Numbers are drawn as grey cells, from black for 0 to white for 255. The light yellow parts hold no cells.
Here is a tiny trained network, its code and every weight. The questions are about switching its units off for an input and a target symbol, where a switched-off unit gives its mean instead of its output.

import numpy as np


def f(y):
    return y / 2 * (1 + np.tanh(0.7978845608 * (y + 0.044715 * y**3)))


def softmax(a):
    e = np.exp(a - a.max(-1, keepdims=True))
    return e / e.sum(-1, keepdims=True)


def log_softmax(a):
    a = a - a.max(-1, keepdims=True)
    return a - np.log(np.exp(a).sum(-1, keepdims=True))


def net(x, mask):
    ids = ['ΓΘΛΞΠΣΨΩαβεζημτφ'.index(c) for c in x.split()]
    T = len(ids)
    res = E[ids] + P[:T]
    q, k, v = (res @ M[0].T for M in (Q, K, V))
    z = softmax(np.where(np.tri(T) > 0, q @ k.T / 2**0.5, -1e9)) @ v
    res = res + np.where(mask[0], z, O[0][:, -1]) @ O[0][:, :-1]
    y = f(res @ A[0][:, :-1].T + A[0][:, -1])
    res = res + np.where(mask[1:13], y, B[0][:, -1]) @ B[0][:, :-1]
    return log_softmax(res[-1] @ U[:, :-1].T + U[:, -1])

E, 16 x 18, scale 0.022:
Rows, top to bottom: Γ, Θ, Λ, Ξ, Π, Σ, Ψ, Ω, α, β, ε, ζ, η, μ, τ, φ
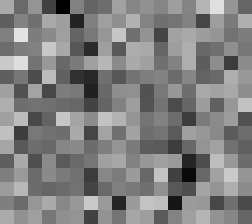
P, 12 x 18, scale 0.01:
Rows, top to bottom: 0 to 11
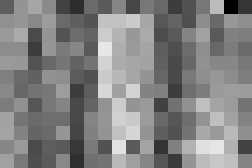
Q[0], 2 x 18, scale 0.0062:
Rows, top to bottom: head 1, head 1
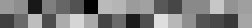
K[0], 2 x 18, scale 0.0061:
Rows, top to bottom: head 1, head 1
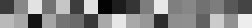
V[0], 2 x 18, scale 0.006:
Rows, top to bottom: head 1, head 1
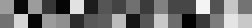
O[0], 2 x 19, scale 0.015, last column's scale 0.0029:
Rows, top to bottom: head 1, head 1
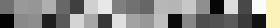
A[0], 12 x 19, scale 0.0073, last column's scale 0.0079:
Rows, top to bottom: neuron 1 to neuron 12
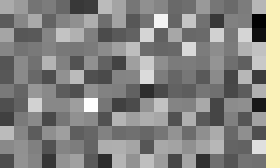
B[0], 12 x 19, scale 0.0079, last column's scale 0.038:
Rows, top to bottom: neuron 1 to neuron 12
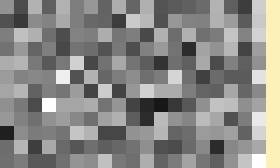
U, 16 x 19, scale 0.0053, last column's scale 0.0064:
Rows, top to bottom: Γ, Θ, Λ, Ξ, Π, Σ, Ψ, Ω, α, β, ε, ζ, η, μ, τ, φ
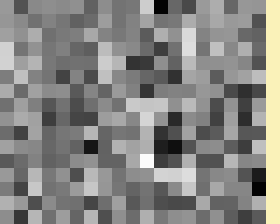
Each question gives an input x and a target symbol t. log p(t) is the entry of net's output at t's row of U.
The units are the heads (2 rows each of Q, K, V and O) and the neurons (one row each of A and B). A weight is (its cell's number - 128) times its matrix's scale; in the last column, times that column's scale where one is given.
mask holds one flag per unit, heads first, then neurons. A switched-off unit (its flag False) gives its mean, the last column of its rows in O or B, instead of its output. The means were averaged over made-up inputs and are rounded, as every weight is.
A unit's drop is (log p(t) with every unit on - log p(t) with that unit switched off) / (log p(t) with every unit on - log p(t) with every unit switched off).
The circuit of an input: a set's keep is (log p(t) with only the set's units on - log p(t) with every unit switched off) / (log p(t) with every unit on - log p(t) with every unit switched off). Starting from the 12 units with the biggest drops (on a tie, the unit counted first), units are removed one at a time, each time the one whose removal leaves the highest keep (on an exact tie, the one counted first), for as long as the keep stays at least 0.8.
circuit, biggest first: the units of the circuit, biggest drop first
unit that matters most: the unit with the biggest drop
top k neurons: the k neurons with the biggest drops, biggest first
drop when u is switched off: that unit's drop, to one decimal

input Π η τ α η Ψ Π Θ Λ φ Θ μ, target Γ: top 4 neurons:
(neuron 1; neuron 9; neuron 6; neuron 10)
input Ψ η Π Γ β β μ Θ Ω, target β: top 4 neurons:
(neuron 9; neuron 8; neuron 2; neuron 3)
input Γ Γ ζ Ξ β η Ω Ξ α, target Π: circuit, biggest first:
(neuron 2)
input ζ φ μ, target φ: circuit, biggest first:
(neuron 6; neuron 9; head 1; neuron 12)
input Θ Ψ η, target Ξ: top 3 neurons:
(neuron 12; neuron 6; neuron 3)
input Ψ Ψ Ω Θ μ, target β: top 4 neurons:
(neuron 9; neuron 8; neuron 2; neuron 3)
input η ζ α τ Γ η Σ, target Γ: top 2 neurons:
(neuron 1; neuron 9)
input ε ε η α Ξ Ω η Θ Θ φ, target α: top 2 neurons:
(neuron 9; neuron 6)
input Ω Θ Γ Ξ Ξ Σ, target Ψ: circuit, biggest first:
(head 1; neuron 9; neuron 12; neuron 8)
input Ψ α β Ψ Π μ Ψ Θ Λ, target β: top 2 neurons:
(neuron 9; neuron 8)
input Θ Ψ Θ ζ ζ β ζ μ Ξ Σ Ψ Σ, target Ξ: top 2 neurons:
(neuron 12; neuron 6)
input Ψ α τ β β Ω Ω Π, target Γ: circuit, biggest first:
(head 1; neuron 9)
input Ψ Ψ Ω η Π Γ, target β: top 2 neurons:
(neuron 9; neuron 8)
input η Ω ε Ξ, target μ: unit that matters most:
neuron 9
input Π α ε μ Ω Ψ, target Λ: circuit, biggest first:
(neuron 3; head 1; neuron 6; neuron 10)
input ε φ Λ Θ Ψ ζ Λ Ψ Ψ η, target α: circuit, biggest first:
(neuron 9; head 1; neuron 6; neuron 12)
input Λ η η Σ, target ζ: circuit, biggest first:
(head 1; neuron 9; neuron 12; neuron 3)
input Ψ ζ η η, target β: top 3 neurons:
(neuron 9; neuron 8; neuron 2)
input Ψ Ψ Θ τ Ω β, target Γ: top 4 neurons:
(neuron 9; neuron 1; neuron 6; neuron 10)
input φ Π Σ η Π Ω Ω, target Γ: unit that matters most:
head 1
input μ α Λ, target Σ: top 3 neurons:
(neuron 9; neuron 6; neuron 12)
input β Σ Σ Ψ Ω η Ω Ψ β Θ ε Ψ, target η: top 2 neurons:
(neuron 8; neuron 12)
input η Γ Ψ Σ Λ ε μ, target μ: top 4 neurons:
(neuron 9; neuron 2; neuron 12; neuron 8)
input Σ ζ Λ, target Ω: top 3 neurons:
(neuron 9; neuron 2; neuron 12)
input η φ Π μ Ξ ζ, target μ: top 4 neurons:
(neuron 9; neuron 2; neuron 12; neuron 8)
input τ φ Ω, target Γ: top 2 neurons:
(neuron 1; neuron 9)
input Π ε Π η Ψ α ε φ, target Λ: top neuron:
(neuron 3)
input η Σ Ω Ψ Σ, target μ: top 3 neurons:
(neuron 9; neuron 2; neuron 12)
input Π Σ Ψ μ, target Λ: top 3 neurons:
(neuron 3; neuron 6; neuron 10)
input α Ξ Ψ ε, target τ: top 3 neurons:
(neuron 9; neuron 12; neuron 2)
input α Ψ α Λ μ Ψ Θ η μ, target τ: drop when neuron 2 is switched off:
0.4
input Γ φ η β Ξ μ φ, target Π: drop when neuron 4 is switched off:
0.0
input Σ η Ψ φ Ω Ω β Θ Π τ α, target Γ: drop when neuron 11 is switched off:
0.1
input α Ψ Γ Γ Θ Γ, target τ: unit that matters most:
neuron 9
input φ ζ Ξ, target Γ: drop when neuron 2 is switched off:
-0.1
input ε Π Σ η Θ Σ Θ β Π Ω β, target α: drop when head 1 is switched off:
0.5
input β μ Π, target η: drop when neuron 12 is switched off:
0.2
